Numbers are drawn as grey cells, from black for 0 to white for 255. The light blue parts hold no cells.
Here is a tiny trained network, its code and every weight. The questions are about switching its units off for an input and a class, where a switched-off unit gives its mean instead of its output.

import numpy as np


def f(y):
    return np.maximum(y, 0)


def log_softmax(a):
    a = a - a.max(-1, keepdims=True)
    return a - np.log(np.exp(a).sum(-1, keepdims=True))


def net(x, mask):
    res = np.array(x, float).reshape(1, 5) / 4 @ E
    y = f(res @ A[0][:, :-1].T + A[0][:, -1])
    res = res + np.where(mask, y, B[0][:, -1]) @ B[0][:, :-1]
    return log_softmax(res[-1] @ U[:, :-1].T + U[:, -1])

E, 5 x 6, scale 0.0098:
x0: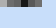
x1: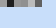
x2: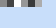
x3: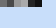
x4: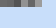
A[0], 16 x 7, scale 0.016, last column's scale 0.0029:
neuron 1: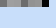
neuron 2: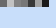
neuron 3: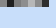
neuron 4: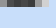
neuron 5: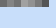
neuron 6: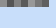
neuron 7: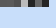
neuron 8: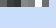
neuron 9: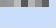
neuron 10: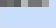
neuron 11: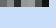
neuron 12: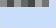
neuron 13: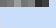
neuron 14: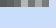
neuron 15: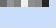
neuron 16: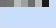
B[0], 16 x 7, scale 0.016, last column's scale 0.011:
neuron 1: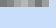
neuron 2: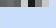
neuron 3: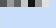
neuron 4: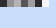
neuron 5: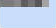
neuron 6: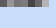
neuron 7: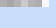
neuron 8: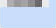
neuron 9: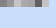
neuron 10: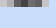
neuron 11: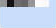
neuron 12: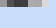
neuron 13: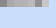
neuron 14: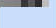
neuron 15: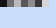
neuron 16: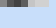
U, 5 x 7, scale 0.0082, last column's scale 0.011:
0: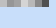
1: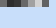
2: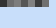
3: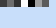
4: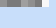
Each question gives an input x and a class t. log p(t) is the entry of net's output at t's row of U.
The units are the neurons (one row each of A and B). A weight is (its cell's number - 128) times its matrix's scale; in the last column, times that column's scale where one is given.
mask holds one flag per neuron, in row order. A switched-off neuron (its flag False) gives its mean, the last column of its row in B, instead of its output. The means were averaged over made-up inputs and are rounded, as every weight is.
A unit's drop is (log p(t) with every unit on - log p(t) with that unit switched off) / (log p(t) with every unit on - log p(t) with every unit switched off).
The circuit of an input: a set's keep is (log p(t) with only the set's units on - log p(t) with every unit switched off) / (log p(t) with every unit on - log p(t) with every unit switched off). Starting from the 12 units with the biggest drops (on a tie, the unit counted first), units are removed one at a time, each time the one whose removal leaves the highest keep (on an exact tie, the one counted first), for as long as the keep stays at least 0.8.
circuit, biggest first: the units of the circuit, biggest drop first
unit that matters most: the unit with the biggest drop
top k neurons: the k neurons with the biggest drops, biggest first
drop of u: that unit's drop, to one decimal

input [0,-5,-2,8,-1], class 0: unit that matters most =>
neuron 7
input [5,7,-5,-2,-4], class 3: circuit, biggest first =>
neuron 3; neuron 6
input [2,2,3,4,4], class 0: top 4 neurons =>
neuron 7; neuron 11; neuron 15; neuron 13
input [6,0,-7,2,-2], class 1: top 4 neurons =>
neuron 11; neuron 15; neuron 14; neuron 9
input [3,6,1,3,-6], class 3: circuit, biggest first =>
neuron 3; neuron 6
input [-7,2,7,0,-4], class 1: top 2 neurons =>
neuron 16; neuron 4
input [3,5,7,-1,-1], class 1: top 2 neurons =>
neuron 12; neuron 16
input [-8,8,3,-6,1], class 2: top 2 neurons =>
neuron 15; neuron 14
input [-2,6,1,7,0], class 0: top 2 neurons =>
neuron 7; neuron 13
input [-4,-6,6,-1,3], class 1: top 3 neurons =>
neuron 16; neuron 3; neuron 12
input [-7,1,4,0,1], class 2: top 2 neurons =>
neuron 15; neuron 11
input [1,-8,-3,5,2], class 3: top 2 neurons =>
neuron 2; neuron 8
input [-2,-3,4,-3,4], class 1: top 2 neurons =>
neuron 16; neuron 7
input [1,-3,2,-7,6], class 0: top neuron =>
neuron 8
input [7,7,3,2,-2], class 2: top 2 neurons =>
neuron 4; neuron 2
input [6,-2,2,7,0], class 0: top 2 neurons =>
neuron 7; neuron 13
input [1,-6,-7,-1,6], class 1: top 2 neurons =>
neuron 11; neuron 3
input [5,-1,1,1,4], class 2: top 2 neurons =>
neuron 4; neuron 11
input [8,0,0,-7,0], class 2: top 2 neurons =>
neuron 4; neuron 7
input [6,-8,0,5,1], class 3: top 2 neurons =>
neuron 2; neuron 15
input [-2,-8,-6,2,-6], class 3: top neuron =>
neuron 2
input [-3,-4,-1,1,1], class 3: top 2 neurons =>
neuron 4; neuron 2
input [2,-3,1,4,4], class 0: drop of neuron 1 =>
-0.1
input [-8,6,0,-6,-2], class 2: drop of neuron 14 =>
0.1
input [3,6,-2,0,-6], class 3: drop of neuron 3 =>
0.3
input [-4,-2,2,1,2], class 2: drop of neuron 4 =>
-0.1
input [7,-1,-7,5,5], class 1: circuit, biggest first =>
neuron 11
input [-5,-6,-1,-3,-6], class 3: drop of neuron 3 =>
-0.1
